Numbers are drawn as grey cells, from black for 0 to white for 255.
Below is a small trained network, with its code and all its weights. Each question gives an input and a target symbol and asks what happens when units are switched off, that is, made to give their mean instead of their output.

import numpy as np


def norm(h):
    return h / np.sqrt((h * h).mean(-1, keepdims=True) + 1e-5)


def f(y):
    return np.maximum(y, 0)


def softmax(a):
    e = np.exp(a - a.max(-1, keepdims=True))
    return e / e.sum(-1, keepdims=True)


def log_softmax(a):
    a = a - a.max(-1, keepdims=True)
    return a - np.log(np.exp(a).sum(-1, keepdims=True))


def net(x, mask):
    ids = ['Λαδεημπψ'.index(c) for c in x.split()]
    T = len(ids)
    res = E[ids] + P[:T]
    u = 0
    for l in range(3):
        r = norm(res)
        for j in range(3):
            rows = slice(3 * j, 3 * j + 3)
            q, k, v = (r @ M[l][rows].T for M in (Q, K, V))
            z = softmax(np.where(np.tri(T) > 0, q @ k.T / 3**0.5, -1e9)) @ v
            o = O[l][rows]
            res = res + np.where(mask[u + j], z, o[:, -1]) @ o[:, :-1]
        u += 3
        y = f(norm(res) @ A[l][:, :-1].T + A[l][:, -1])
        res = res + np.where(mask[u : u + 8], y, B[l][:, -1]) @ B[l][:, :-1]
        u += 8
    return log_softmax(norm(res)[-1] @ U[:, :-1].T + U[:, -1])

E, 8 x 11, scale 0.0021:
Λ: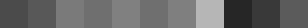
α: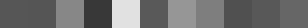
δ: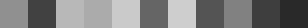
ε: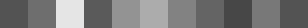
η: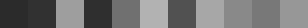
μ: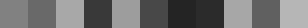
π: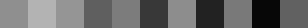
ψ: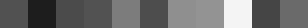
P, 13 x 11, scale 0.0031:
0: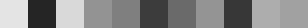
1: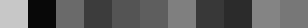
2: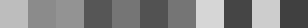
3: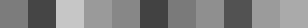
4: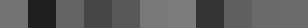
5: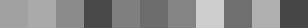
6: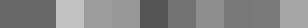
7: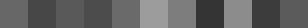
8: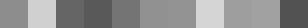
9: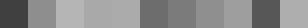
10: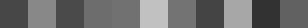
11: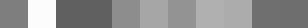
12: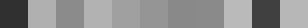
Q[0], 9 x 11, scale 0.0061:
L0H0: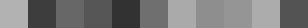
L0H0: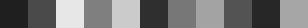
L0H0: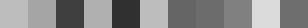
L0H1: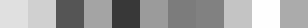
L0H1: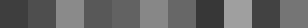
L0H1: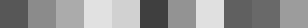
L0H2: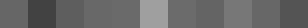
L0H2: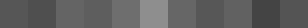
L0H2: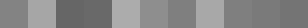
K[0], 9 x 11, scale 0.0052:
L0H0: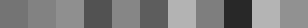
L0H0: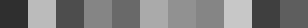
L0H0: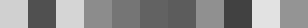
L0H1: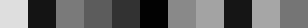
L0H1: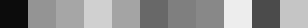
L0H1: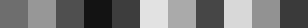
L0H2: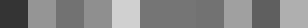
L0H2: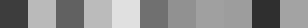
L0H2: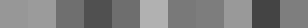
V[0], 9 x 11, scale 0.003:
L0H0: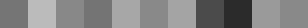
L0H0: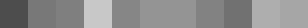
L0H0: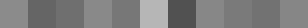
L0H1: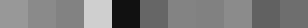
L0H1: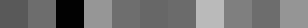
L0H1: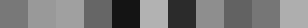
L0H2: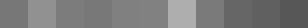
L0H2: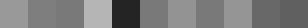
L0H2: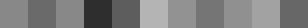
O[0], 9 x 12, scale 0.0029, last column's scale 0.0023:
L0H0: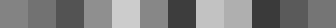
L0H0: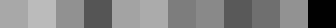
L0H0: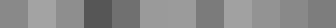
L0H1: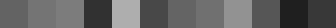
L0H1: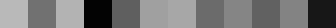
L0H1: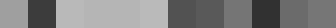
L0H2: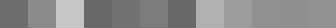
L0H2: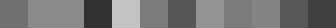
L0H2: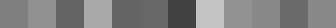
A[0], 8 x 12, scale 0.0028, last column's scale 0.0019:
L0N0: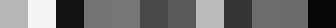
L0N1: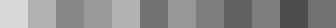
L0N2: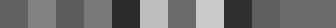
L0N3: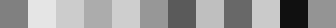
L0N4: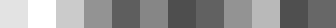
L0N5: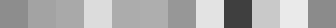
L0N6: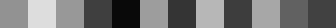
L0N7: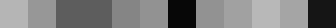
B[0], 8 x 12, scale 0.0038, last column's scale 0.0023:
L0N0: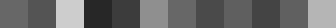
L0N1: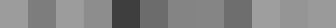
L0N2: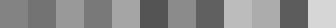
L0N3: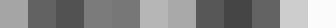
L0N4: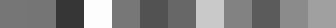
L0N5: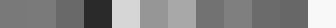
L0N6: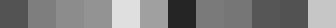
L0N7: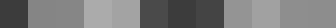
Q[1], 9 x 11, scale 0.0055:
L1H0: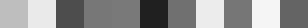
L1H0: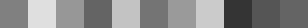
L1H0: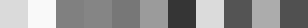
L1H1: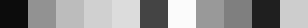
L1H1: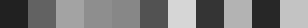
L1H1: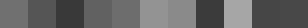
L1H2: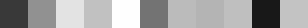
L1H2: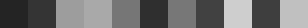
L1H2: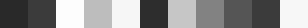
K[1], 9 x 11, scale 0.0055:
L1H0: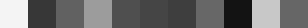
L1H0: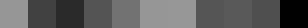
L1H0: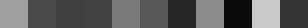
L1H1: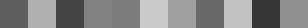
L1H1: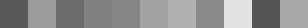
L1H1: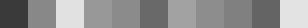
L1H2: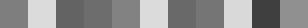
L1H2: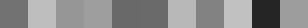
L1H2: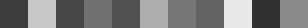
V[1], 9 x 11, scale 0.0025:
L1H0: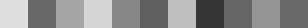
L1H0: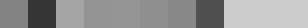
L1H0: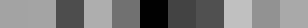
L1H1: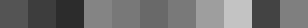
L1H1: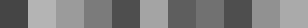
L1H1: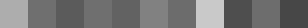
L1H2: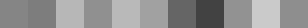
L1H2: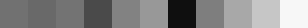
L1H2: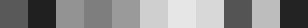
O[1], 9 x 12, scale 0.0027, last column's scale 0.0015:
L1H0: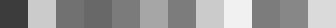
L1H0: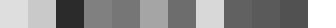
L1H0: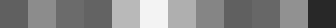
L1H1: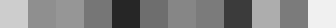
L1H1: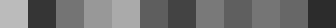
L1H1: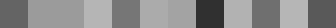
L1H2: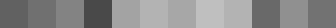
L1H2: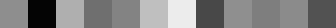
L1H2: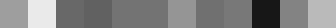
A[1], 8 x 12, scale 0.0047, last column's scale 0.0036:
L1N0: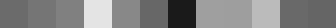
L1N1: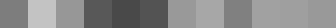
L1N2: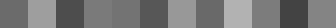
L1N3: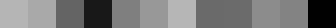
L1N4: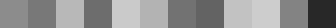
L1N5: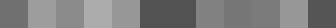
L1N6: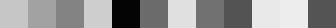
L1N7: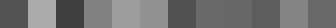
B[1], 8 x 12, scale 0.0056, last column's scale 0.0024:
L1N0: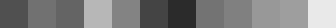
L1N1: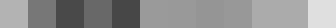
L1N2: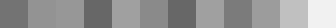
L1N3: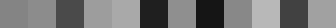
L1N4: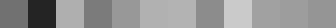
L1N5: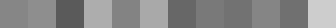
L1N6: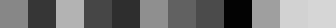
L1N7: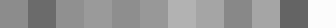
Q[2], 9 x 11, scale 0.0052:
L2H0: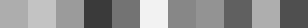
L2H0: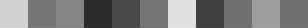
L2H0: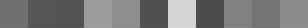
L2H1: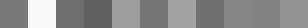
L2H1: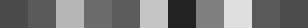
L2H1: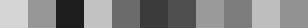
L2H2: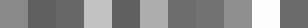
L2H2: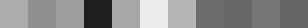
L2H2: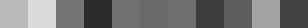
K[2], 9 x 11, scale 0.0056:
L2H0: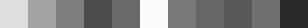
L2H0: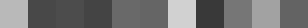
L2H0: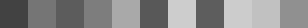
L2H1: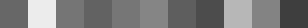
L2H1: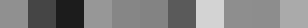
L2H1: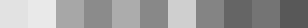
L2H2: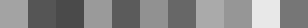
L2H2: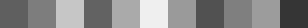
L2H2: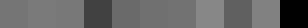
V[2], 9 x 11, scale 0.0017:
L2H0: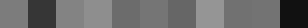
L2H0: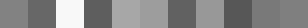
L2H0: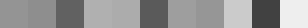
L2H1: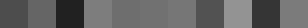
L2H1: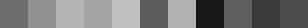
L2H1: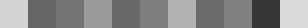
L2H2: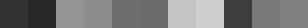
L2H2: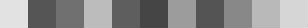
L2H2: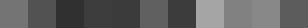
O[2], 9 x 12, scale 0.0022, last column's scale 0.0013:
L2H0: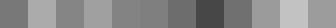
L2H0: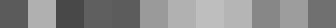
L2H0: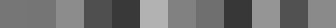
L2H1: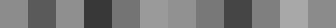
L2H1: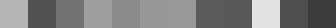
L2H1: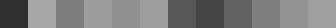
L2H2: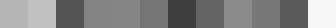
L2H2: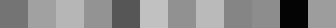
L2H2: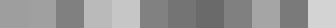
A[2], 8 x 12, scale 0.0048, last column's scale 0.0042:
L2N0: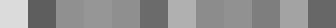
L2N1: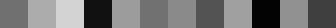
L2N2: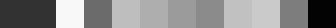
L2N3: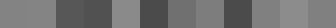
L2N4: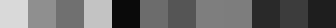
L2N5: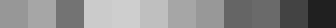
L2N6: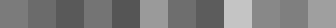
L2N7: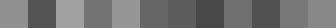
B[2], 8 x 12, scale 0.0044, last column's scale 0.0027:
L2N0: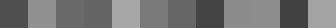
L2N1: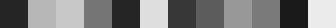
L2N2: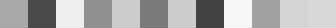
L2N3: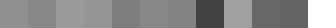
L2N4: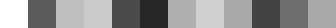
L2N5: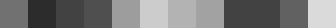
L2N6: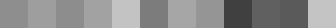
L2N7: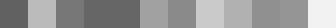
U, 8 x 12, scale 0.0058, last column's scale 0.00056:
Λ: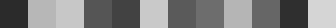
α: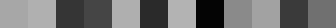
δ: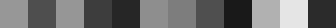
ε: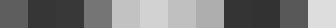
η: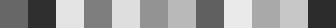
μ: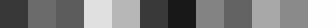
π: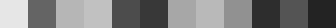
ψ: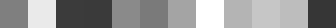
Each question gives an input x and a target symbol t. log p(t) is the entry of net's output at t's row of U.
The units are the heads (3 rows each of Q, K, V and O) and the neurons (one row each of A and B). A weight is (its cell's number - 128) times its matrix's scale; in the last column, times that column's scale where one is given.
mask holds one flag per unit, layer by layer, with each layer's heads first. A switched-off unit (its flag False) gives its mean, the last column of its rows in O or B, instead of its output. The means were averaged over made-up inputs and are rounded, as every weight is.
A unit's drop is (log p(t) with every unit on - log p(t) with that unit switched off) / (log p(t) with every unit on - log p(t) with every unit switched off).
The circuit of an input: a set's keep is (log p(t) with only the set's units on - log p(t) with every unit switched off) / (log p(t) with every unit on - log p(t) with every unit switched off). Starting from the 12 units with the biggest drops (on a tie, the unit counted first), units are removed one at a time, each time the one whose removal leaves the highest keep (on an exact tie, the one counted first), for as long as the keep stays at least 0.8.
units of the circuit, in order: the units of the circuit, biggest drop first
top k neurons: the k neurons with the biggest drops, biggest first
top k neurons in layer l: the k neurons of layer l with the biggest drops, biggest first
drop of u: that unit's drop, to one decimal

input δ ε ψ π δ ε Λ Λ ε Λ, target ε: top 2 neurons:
(L0N5; L2N5)
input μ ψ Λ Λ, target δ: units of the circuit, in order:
(L1N6; L1H1)
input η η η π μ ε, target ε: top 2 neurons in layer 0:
(L0N6; L0N3)
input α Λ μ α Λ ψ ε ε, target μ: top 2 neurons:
(L0N5; L1N0)
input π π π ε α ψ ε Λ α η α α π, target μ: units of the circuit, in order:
(L1H2; L1N0)
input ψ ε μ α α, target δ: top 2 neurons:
(L0N5; L1N6)
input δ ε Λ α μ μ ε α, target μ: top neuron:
(L0N5)
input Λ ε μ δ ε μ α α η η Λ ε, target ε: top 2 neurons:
(L0N6; L0N4)
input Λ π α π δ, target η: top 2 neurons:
(L2N2; L1N2)
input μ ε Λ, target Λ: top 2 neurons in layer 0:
(L0N0; L0N6)
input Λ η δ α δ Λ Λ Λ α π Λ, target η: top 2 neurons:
(L2N2; L0N2)
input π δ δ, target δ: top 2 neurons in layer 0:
(L0N3; L0N1)
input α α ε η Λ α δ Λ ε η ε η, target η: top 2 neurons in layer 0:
(L0N6; L0N2)
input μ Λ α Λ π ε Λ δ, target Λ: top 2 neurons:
(L1N2; L2N1)
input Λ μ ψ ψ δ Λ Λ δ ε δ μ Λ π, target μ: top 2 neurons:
(L1N0; L0N5)
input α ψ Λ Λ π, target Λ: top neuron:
(L2N1)
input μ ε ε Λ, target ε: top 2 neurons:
(L0N5; L2N5)
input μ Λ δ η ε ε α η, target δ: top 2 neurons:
(L1N6; L0N5)
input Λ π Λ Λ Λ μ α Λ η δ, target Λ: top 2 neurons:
(L2N1; L1N7)
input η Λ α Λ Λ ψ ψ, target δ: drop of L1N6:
0.2
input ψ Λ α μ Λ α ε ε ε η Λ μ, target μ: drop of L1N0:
0.1
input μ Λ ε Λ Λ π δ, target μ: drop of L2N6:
0.0
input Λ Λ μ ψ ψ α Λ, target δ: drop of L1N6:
0.2
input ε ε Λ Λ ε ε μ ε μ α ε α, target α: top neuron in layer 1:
(L1N3)
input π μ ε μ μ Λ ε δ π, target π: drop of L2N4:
0.1
